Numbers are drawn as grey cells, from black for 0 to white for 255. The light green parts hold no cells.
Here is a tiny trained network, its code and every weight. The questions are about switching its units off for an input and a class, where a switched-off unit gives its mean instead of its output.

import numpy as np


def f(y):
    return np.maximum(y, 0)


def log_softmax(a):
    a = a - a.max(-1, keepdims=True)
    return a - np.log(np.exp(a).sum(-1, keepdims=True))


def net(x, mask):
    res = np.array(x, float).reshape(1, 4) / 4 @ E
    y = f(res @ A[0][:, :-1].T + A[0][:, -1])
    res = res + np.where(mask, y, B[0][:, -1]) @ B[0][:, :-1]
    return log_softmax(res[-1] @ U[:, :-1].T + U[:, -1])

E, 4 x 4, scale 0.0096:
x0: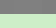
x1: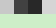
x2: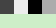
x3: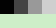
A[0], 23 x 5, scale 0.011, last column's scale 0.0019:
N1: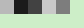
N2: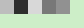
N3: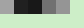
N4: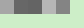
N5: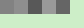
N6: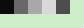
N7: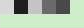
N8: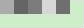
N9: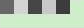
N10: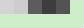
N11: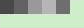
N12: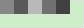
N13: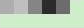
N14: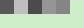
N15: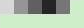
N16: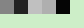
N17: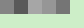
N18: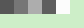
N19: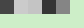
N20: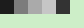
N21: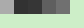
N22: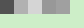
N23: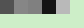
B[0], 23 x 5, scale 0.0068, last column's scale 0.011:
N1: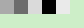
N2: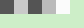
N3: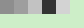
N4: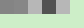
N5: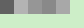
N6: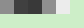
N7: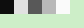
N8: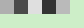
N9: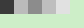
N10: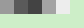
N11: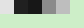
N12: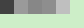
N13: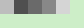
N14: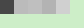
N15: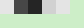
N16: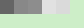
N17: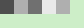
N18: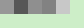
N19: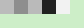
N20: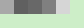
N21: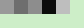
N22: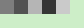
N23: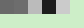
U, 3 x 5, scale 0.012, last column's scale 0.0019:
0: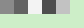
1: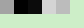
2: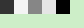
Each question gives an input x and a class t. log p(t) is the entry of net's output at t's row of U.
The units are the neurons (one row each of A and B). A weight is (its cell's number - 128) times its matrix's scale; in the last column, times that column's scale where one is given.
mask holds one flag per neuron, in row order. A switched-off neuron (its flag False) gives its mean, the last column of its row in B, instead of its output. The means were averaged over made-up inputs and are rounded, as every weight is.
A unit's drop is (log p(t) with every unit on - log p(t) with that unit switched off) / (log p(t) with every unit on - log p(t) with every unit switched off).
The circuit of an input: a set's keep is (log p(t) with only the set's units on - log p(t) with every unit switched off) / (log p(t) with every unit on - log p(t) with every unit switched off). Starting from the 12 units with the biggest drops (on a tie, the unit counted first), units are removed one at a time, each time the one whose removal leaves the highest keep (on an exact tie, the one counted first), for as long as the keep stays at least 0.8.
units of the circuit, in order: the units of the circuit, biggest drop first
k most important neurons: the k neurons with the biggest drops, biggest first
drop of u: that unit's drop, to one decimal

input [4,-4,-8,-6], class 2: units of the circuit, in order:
N7
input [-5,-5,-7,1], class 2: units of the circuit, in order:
N7, N2
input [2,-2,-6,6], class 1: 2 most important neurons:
N11, N6
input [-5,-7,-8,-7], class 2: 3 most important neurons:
N7, N2, N1
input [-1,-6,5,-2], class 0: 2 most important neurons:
N19, N7
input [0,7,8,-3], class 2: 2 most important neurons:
N9, N14
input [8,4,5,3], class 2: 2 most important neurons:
N9, N19
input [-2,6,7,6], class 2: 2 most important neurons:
N9, N14
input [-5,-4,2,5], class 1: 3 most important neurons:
N6, N1, N11
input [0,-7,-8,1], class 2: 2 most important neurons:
N7, N2
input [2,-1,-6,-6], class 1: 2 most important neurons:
N15, N13
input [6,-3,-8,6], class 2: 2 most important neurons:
N7, N2
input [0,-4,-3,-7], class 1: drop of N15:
0.2
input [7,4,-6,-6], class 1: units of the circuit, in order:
N15
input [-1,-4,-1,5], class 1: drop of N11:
0.3
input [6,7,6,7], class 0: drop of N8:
0.2
